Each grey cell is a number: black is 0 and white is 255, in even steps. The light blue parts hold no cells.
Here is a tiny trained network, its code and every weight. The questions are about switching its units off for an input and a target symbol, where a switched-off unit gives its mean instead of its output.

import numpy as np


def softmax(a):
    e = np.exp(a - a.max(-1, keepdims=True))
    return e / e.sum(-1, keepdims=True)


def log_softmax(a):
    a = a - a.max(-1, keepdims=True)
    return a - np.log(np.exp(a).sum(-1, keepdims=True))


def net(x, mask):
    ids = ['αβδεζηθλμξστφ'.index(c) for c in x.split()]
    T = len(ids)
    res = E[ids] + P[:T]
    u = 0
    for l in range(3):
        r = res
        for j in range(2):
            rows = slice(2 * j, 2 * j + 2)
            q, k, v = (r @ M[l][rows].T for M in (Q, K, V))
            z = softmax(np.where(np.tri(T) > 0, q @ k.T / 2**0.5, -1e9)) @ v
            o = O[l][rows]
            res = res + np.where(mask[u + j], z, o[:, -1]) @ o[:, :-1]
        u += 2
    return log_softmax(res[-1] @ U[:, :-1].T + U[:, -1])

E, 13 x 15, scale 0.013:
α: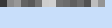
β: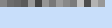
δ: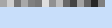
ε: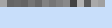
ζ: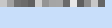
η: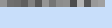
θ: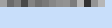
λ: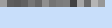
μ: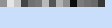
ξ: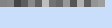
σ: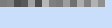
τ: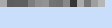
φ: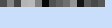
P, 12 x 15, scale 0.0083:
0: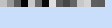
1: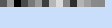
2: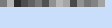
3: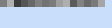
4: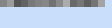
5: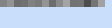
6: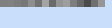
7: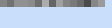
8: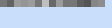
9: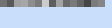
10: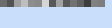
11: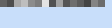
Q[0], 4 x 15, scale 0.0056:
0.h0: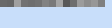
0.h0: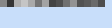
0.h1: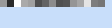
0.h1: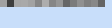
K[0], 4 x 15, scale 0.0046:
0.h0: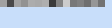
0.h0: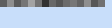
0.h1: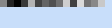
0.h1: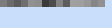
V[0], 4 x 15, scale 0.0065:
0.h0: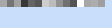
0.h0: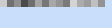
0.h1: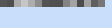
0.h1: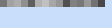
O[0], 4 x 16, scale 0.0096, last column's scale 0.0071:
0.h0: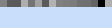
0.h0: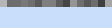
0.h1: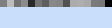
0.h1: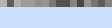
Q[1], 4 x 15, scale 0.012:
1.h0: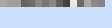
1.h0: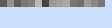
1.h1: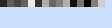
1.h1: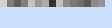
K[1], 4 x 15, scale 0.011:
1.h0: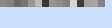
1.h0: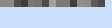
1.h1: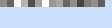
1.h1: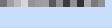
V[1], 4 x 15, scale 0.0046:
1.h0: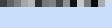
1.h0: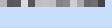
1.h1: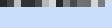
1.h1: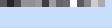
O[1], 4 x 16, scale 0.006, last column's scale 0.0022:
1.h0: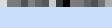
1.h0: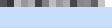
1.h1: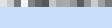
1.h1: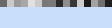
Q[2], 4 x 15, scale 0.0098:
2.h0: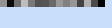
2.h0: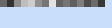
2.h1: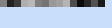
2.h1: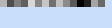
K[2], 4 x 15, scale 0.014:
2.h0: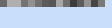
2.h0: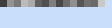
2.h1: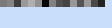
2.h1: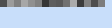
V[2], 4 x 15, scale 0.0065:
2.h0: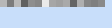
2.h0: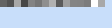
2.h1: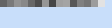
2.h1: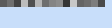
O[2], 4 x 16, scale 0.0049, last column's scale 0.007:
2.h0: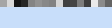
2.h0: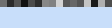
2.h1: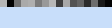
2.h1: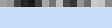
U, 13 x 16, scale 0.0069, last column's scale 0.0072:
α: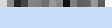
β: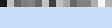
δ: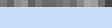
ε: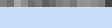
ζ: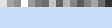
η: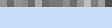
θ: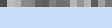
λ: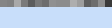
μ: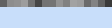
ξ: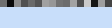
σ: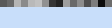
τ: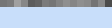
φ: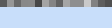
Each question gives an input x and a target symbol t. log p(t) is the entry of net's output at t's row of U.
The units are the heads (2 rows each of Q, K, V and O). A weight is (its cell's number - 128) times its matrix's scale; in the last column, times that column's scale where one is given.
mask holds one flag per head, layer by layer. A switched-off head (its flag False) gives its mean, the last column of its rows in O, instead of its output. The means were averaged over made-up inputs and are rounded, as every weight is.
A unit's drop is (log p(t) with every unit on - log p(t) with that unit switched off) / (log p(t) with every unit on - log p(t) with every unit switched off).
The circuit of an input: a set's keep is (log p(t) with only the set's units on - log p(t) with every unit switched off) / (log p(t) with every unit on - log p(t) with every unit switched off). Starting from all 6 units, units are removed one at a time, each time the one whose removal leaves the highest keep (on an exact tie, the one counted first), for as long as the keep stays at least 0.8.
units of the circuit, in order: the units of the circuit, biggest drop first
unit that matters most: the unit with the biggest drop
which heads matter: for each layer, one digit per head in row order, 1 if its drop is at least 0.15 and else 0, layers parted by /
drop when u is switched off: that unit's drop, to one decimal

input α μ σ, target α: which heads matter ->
01 / 10 / 10
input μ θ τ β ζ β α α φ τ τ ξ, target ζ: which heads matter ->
00 / 01 / 00
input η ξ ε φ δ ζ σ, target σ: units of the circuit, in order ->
(2.h0, 1.h1)
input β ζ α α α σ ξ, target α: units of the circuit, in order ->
(2.h0, 1.h0)
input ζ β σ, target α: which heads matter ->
00 / 10 / 10
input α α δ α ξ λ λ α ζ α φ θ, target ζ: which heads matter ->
00 / 01 / 00
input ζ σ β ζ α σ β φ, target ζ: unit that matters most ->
1.h0
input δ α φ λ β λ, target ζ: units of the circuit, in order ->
(1.h1, 2.h0)
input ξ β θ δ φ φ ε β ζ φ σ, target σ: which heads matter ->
11 / 01 / 01
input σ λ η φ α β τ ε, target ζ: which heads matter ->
10 / 01 / 10
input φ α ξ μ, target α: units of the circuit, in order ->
(1.h0, 2.h0)
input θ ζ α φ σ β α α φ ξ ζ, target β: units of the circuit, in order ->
(1.h0, 0.h0)
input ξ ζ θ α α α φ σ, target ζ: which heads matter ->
10 / 01 / 00
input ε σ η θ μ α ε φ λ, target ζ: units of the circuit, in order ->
(1.h1)
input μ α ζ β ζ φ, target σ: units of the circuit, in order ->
(1.h1, 2.h0)
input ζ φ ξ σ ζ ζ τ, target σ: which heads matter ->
10 / 01 / 10
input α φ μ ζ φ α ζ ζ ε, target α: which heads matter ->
10 / 10 / 11
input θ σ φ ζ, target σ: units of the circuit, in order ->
(0.h0, 2.h0, 1.h1)
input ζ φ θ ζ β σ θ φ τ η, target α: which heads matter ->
11 / 10 / 11
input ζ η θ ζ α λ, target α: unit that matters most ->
1.h0
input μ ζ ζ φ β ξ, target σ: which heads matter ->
10 / 01 / 10
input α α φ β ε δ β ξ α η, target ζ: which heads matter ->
00 / 01 / 00
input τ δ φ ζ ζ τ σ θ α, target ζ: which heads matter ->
10 / 01 / 00
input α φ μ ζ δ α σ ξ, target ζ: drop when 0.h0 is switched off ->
0.1
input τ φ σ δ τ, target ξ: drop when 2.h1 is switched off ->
0.0
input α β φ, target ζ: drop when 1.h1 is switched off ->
0.6
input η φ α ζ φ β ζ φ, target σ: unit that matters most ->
2.h1
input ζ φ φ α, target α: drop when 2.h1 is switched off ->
0.2
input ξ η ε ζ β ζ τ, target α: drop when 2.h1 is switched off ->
-0.2
